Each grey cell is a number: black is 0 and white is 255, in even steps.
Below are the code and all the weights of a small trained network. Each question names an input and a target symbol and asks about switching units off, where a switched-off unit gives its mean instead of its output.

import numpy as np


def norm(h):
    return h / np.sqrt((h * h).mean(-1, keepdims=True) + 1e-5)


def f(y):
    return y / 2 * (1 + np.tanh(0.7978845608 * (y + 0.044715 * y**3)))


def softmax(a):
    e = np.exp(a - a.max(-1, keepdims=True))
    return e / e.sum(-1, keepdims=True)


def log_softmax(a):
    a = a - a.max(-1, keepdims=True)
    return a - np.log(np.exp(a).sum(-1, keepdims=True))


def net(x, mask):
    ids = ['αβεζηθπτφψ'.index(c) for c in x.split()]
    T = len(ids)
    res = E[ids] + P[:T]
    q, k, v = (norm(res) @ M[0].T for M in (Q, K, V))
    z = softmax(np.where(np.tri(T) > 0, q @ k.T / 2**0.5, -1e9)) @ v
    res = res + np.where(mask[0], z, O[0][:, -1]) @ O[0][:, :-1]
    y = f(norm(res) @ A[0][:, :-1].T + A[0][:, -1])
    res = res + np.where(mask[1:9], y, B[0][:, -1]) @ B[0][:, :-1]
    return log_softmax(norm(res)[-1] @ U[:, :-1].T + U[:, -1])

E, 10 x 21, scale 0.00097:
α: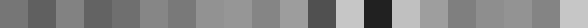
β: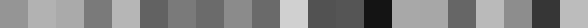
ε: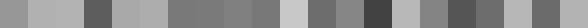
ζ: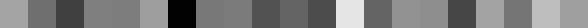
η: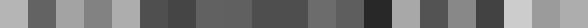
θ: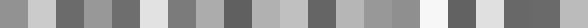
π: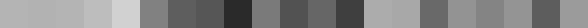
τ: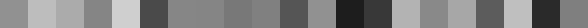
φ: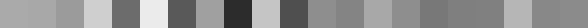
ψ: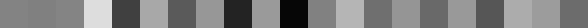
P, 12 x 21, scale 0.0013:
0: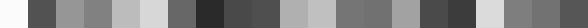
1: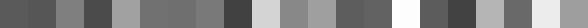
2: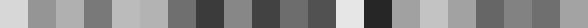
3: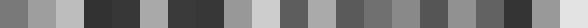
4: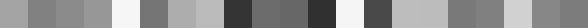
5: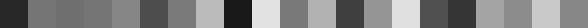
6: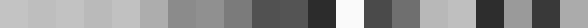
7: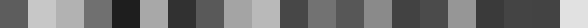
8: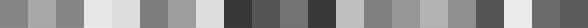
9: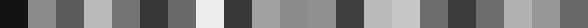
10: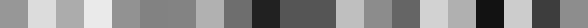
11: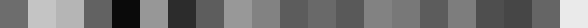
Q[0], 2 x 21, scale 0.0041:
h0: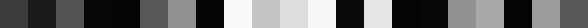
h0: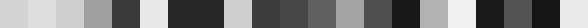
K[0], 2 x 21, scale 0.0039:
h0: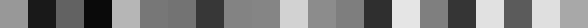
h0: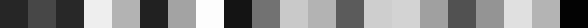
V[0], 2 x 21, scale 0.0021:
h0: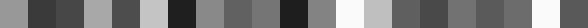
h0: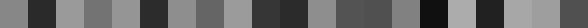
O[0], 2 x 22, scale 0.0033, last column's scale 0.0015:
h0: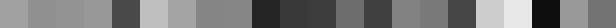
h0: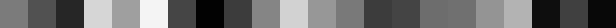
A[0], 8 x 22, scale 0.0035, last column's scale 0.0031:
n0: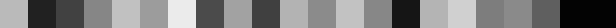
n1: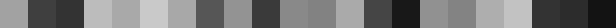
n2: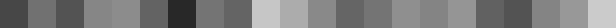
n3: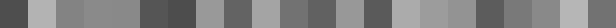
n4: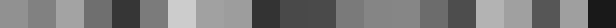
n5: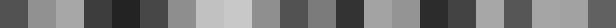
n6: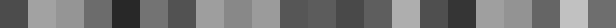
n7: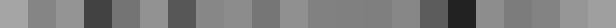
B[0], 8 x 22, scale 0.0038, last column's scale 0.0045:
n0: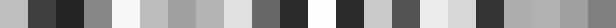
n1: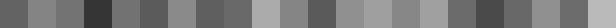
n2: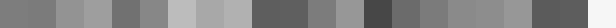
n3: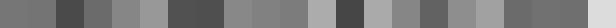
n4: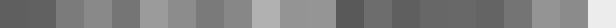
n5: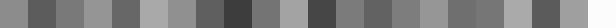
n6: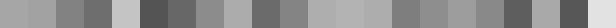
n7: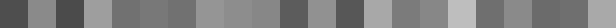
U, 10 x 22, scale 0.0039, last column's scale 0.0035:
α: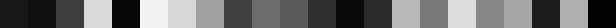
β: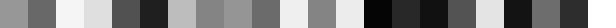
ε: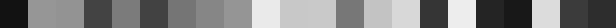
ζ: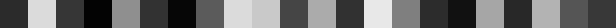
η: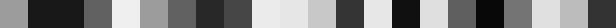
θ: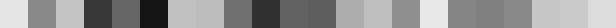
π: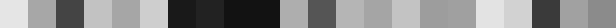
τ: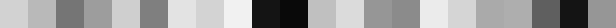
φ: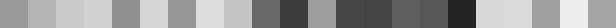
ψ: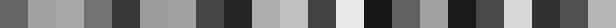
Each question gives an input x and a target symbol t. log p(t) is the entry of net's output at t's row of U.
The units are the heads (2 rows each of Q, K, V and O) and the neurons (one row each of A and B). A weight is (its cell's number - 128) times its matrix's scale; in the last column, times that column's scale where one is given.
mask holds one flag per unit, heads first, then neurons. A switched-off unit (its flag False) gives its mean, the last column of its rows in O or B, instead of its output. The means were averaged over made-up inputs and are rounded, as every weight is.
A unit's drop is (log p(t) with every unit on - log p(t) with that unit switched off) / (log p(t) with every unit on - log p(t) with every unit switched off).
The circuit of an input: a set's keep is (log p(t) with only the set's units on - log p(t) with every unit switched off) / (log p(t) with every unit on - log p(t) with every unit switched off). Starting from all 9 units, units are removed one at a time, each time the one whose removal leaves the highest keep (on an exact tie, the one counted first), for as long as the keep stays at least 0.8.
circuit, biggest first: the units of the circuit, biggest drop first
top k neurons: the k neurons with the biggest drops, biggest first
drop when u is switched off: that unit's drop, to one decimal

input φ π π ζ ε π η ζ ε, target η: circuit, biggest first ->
h0; n0
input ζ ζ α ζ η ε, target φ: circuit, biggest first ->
h0; n4; n6
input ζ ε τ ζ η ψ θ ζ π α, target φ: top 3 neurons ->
n4; n6; n1
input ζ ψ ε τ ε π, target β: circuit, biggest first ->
h0; n2
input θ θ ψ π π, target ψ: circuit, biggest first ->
h0; n1
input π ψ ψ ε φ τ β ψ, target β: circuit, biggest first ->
h0; n2
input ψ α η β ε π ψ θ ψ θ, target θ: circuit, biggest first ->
h0
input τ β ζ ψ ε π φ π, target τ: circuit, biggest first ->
h0; n2; n4
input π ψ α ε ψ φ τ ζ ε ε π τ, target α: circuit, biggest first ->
h0; n5; n2; n6
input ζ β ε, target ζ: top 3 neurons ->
n5; n2; n3
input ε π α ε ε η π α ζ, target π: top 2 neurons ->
n4; n6
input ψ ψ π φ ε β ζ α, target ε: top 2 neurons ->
n3; n4
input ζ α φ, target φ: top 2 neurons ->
n4; n1
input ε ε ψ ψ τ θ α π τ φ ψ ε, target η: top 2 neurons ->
n4; n6
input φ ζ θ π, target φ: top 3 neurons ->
n4; n6; n1
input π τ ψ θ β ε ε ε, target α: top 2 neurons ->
n5; n2
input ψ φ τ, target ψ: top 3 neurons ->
n1; n3; n4
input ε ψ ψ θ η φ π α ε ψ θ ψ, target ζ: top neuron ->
n6
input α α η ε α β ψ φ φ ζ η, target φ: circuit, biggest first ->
h0; n4; n1
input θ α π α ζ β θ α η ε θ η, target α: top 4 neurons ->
n5; n2; n6; n3
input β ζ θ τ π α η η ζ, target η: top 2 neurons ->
n0; n1
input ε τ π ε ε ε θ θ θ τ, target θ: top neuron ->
n5
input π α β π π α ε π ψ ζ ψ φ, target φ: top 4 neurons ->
n4; n6; n1; n3
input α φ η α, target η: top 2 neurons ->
n4; n6
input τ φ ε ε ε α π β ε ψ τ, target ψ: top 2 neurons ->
n1; n3
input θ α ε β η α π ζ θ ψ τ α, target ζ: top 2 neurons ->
n6; n2
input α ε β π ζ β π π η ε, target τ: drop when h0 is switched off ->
0.5
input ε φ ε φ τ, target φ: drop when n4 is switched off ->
0.4
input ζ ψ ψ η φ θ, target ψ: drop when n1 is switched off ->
0.2
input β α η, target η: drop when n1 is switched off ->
0.3
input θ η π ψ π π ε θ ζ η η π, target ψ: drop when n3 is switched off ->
0.1
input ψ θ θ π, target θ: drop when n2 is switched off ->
0.0
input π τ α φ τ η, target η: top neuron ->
n4
